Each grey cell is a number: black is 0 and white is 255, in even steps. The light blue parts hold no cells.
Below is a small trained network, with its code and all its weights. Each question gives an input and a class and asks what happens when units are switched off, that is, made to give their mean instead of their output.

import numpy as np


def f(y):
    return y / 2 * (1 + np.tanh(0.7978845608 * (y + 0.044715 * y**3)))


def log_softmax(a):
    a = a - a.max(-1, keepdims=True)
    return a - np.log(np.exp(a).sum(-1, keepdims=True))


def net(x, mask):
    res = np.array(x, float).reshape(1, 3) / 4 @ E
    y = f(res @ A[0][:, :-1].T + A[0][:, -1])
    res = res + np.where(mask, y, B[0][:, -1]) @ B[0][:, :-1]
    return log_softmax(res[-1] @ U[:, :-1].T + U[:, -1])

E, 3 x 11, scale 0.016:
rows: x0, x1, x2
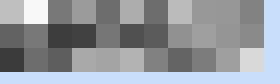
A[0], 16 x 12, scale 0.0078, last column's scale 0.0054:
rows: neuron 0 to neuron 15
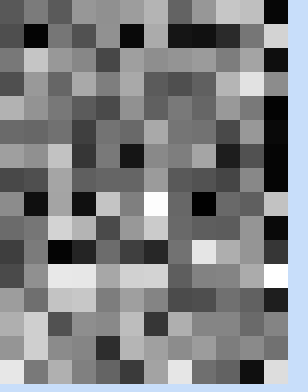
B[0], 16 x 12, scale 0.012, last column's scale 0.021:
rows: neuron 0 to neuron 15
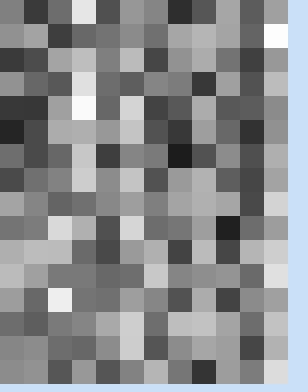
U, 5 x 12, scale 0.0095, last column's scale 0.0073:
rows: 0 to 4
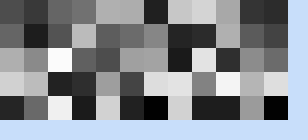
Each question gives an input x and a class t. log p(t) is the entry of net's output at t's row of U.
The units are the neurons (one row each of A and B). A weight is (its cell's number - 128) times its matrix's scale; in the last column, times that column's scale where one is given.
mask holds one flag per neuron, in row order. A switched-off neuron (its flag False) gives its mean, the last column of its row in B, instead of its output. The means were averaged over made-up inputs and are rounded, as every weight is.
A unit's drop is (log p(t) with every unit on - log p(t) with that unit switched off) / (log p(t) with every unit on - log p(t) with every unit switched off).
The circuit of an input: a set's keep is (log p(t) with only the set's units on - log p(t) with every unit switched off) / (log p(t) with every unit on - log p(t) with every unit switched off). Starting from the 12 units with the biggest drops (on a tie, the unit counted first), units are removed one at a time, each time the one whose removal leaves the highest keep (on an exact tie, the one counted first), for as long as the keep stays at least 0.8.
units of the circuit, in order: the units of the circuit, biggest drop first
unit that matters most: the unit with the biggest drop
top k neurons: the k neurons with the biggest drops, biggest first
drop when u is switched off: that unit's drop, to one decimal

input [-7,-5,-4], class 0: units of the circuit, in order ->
[neuron 1]
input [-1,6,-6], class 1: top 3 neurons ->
[neuron 6; neuron 15; neuron 12]
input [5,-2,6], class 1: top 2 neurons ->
[neuron 3; neuron 1]
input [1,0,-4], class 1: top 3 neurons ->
[neuron 1; neuron 11; neuron 6]
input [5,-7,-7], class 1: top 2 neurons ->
[neuron 15; neuron 10]
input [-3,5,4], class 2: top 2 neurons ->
[neuron 10; neuron 15]
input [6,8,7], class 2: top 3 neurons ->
[neuron 10; neuron 15; neuron 6]
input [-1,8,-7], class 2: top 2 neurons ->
[neuron 10; neuron 3]
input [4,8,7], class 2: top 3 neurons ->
[neuron 10; neuron 15; neuron 6]
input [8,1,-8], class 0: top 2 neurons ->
[neuron 13; neuron 14]
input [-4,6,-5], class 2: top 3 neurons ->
[neuron 10; neuron 3; neuron 0]
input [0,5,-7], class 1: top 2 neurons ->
[neuron 6; neuron 15]
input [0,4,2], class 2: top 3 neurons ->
[neuron 10; neuron 1; neuron 15]
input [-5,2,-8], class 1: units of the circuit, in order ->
[neuron 6]
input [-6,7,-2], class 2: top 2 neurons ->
[neuron 10; neuron 13]
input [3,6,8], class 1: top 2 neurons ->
[neuron 3; neuron 0]
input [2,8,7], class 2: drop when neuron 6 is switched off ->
0.1
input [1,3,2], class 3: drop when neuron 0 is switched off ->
0.1
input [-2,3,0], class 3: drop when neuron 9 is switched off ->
0.3
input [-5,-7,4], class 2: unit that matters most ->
neuron 12
